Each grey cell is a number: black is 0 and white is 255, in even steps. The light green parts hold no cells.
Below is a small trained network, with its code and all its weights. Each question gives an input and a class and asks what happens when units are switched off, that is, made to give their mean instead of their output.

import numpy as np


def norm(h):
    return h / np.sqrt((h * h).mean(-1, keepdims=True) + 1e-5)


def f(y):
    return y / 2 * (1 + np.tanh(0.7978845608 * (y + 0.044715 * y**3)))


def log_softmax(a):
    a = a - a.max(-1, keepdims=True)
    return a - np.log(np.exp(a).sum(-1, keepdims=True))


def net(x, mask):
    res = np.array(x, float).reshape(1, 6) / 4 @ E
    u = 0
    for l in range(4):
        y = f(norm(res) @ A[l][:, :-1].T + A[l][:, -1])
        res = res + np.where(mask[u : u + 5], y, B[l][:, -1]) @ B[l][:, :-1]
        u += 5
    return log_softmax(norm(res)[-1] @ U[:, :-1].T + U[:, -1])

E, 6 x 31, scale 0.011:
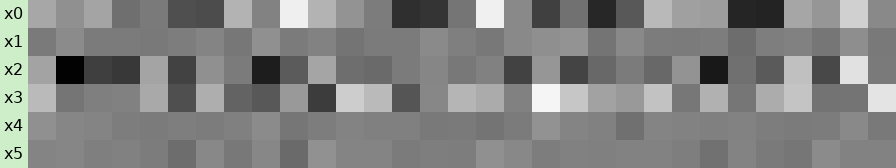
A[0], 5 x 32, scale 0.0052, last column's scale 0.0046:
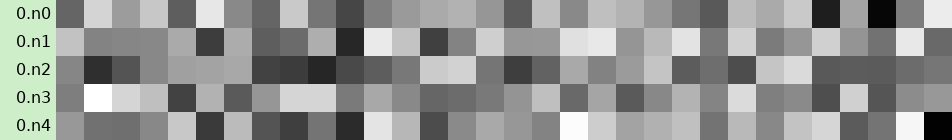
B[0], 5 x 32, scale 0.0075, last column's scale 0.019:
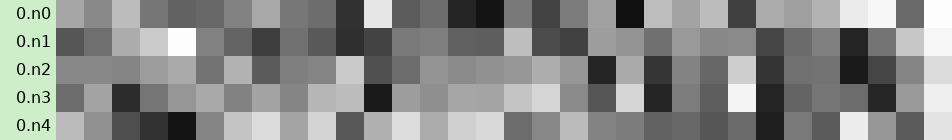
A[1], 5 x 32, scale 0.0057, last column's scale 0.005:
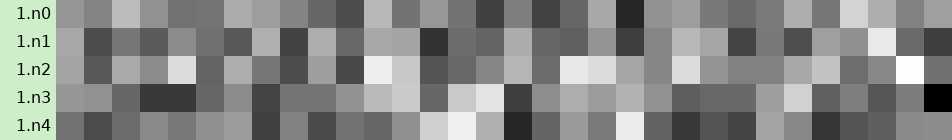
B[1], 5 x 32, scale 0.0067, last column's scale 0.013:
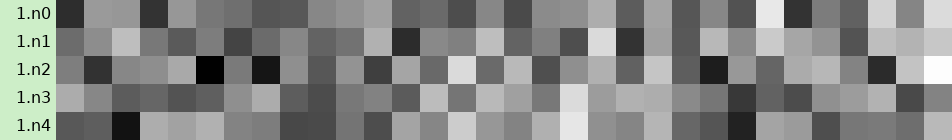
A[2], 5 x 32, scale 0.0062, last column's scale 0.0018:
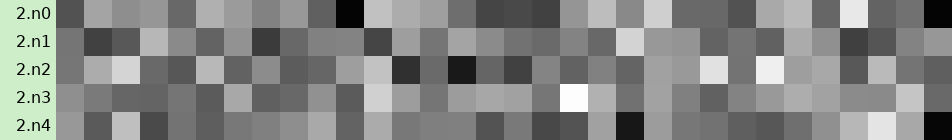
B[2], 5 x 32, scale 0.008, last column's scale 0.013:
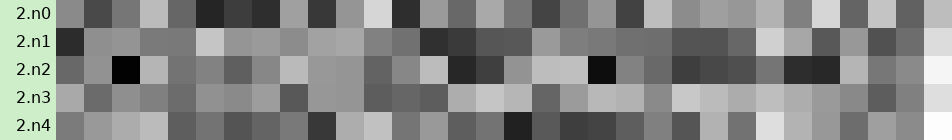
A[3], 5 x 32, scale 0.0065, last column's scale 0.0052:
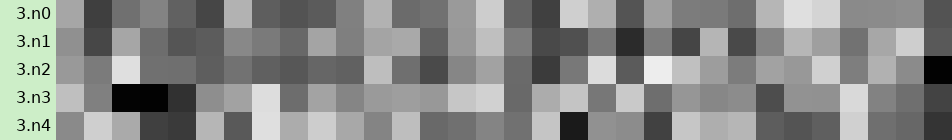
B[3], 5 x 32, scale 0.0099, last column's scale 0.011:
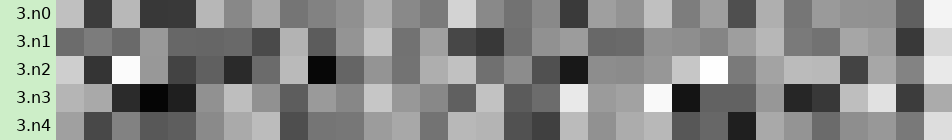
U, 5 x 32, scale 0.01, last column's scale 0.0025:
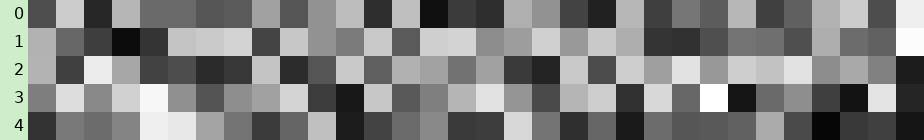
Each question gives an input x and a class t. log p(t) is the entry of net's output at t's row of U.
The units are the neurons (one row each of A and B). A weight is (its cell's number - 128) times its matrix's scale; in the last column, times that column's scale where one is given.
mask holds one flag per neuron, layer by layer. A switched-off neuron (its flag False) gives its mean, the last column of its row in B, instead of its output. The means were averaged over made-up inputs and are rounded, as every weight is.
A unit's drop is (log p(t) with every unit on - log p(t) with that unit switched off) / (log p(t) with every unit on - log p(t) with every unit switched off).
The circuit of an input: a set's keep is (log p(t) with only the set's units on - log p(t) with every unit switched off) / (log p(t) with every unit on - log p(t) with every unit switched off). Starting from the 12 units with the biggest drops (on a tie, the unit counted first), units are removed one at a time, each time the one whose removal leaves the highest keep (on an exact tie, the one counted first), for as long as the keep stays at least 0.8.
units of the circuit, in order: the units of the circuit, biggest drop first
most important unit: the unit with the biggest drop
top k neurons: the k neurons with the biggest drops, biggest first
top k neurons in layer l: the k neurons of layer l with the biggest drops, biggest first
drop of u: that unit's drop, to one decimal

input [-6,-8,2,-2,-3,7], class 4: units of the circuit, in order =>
0.n2
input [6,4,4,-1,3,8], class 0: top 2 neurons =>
2.n2, 0.n1
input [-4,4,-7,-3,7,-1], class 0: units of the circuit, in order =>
0.n0, 2.n2
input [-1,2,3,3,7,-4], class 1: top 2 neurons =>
0.n0, 0.n4
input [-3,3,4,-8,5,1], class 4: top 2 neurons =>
0.n4, 0.n0
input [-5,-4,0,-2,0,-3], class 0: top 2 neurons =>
0.n0, 0.n3
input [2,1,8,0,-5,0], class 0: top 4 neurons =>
0.n1, 2.n2, 1.n2, 0.n4
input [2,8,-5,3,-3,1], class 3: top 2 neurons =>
0.n3, 0.n1
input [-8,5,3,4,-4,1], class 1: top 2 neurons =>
0.n2, 0.n4
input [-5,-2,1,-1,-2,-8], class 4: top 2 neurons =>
0.n2, 0.n4
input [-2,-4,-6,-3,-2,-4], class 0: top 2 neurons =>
0.n0, 2.n2
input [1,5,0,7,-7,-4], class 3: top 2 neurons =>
0.n1, 0.n0
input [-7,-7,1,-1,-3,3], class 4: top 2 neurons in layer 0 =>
0.n2, 0.n4
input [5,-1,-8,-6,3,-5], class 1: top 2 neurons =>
0.n3, 3.n4
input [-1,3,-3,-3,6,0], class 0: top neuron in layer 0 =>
0.n0
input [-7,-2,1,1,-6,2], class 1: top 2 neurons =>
0.n2, 0.n1
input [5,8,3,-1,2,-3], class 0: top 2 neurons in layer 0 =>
0.n3, 0.n1
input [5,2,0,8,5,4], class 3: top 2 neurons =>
0.n1, 0.n0
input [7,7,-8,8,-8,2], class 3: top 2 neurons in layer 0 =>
0.n1, 0.n3
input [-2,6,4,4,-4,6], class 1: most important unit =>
0.n4
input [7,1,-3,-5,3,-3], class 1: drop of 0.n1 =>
0.2
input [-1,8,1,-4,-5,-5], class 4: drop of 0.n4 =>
1.0
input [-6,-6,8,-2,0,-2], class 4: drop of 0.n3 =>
0.0
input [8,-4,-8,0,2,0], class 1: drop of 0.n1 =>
0.3
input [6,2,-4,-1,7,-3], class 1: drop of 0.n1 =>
0.2
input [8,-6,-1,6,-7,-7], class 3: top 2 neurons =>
0.n0, 0.n1
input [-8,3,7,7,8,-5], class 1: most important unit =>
0.n4
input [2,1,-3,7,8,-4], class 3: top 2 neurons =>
0.n1, 0.n3
